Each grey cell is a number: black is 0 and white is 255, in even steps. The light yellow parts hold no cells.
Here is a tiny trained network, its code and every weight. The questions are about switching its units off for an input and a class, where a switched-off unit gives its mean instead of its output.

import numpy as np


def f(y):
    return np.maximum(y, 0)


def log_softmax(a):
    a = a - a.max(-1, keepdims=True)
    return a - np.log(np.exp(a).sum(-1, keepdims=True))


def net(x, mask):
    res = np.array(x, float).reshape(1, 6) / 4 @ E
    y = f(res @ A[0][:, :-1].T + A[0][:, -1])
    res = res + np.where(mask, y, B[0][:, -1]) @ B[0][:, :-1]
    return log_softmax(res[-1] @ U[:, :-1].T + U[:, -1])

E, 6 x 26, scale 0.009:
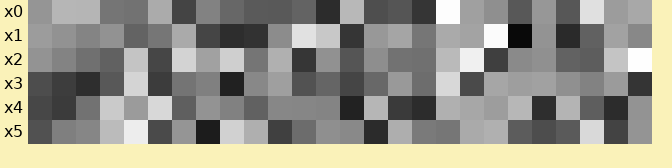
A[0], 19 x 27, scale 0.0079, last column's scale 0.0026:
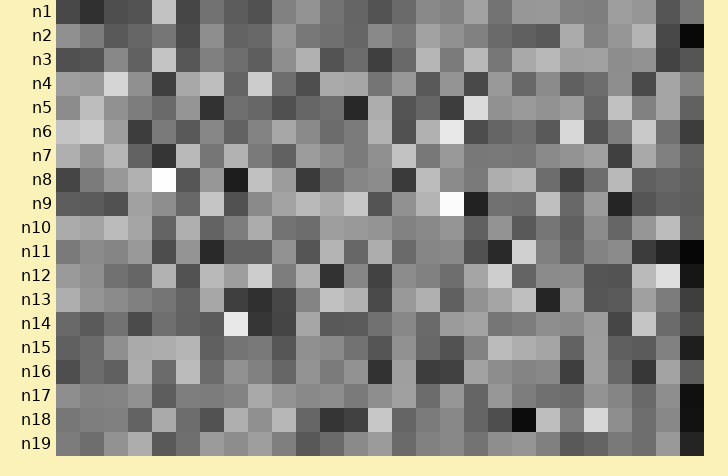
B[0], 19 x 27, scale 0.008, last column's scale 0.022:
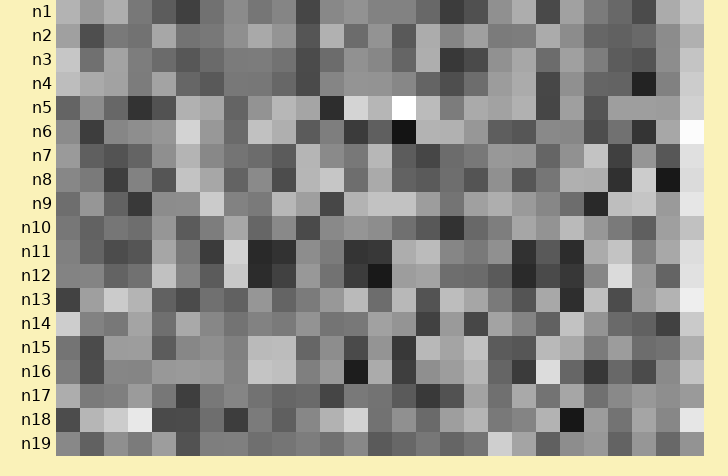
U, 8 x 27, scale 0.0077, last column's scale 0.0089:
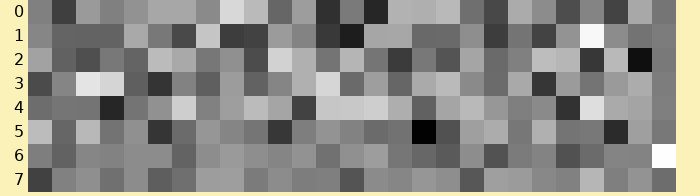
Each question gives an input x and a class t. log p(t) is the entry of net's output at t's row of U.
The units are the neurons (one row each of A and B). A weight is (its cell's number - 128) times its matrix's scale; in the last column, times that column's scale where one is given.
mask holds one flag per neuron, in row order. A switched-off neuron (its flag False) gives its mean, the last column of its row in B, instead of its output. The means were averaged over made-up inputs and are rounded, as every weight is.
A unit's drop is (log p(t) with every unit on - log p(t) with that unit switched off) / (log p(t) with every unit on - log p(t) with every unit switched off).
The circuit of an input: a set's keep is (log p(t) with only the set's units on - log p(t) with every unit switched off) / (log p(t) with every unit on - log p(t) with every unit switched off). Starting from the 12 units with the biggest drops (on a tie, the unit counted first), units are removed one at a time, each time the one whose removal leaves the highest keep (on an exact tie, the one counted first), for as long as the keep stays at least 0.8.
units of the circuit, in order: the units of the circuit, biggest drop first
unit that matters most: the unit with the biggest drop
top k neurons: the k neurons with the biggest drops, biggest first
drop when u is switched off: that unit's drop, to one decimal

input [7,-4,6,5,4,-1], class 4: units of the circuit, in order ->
(n5)
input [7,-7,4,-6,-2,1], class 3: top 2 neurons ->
(n18; n9)
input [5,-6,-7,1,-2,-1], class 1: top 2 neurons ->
(n11; n13)
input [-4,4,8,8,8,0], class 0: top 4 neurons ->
(n16; n15; n11; n4)
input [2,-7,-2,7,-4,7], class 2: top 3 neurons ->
(n8; n13; n4)
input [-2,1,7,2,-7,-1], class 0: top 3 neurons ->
(n6; n11; n2)
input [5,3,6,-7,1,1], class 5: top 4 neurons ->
(n4; n11; n10; n9)
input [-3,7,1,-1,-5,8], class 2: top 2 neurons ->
(n8; n18)
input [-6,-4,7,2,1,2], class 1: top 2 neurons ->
(n12; n5)
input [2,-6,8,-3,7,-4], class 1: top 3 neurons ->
(n12; n6; n2)
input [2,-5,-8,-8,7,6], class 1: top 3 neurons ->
(n11; n6; n1)
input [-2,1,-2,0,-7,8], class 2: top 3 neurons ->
(n8; n16; n15)
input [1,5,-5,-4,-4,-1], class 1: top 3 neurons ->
(n11; n18; n16)
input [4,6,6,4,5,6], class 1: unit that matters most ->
n12
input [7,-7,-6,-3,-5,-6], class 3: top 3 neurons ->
(n18; n9; n12)
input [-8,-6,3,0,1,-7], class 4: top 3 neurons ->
(n9; n8; n13)
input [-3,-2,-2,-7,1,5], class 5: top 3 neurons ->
(n4; n7; n10)
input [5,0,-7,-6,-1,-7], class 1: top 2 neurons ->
(n11; n8)
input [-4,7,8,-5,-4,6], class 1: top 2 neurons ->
(n12; n18)
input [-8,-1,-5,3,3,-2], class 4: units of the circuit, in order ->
(n9)
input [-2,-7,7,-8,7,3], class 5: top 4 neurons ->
(n4; n6; n10; n11)
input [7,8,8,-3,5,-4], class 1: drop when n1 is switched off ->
0.1
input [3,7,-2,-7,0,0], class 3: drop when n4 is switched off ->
-0.1
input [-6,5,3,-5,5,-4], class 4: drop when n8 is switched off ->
0.2
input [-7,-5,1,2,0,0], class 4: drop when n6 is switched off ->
0.0
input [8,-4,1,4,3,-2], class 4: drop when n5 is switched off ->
1.3
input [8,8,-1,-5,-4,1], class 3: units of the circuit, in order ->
(n13)
